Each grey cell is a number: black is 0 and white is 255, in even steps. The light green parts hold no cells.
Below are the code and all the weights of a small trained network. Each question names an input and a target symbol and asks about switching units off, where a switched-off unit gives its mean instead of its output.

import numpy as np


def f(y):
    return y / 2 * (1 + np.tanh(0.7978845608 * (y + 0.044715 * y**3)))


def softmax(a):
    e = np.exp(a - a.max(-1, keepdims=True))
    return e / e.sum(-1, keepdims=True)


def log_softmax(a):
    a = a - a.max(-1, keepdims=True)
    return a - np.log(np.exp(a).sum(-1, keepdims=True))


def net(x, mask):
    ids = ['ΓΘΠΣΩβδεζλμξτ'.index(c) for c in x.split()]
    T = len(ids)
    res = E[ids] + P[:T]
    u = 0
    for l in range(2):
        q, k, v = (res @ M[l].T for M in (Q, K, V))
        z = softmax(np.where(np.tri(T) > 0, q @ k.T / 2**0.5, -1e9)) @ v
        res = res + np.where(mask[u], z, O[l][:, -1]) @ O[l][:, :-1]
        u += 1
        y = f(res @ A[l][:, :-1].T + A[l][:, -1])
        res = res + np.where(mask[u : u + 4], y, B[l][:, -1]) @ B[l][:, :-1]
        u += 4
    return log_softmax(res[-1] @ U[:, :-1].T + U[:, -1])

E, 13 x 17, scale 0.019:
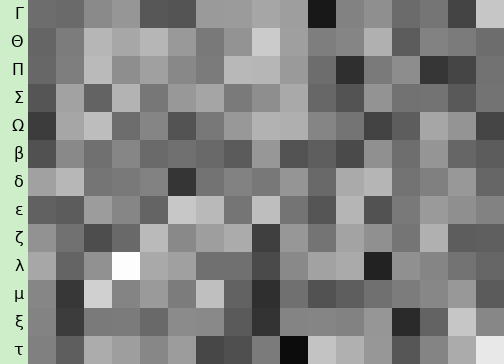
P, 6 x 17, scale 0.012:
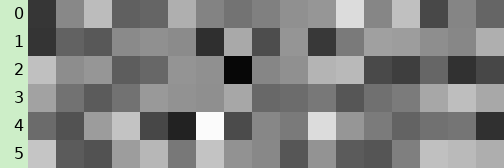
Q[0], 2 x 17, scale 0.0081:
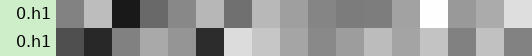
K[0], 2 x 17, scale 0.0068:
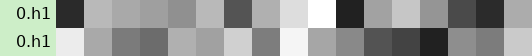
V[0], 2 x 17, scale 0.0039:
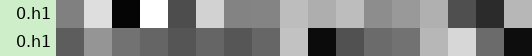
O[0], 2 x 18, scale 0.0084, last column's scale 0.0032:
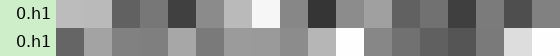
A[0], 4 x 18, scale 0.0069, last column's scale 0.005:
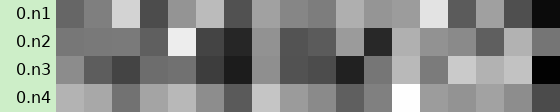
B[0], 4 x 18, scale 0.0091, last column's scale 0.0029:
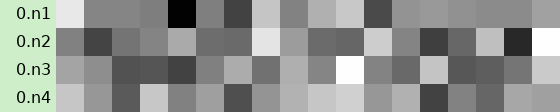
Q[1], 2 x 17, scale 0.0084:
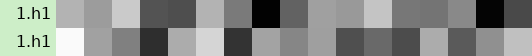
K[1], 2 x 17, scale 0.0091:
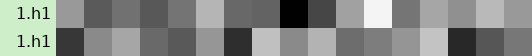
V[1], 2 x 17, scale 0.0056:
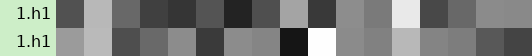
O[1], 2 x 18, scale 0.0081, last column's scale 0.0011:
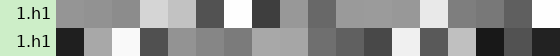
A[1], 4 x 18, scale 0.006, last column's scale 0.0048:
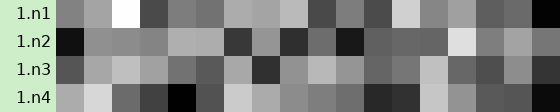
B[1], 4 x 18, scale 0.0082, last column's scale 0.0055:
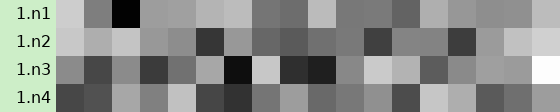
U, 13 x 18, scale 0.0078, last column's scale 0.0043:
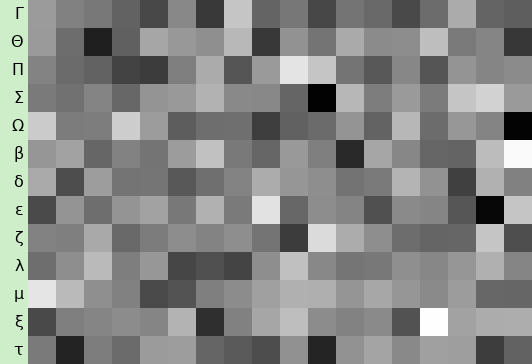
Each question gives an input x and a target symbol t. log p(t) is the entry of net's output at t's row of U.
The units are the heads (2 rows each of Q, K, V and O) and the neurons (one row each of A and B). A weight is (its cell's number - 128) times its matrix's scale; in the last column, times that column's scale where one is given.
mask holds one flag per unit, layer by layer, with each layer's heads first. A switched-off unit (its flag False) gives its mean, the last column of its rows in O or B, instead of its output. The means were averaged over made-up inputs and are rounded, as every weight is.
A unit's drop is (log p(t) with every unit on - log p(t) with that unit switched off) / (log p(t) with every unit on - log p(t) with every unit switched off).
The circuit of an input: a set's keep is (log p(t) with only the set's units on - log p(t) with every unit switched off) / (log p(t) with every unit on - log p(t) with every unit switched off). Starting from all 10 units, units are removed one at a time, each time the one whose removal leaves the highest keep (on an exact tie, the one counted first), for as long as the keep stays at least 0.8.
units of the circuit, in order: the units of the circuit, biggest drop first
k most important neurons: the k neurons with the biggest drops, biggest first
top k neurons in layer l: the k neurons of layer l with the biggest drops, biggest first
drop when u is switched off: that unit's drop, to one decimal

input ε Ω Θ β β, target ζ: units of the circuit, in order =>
[1.n3 0.h1 1.h1]
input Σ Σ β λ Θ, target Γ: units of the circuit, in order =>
[1.h1]
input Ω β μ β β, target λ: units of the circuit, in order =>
[0.h1 1.n2 1.h1]
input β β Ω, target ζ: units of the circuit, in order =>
[1.n3 1.h1 0.h1]
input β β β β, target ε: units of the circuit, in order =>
[1.h1 0.n2 1.n3]
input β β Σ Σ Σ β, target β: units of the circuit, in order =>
[1.h1 1.n2 1.n3 1.n1]
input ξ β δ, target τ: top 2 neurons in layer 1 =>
[1.n3 1.n2]
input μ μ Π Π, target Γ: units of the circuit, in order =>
[0.n2 1.h1]
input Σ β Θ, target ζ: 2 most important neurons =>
[1.n3 0.n2]
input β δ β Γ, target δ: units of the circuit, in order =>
[0.n3 1.n4 0.h1]
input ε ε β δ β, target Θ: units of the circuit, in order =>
[1.n1 1.h1 1.n3 0.n4]
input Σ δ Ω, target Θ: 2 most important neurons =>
[1.n1 1.n3]
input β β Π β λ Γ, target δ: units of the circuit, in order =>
[0.n3 0.h1 1.n4]
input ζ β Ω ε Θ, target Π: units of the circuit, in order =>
[1.h1]
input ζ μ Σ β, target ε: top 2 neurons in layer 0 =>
[0.n3 0.n2]
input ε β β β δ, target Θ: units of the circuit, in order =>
[1.n1 1.h1 1.n3]
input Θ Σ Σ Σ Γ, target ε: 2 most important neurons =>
[1.n4 1.n3]
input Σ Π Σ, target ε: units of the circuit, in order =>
[0.h1 1.n4]
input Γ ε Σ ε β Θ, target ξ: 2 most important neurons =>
[0.n4 1.n2]
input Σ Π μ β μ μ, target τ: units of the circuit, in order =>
[0.h1]
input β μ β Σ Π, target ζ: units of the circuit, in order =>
[1.n3 0.h1]
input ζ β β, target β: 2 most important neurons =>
[1.n1 1.n2]
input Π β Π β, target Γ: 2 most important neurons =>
[0.n2 1.n1]
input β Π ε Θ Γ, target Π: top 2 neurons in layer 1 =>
[1.n3 1.n2]
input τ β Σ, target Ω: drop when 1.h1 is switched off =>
1.0
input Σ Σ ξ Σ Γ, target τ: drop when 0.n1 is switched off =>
0.0
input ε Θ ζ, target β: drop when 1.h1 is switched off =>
0.8
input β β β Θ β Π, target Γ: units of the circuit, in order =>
[1.h1]
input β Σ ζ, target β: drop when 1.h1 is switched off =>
0.7
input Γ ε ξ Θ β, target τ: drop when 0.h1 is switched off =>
0.4
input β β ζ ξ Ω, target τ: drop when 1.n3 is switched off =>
0.2
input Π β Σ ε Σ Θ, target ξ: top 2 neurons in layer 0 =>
[0.n4 0.n3]
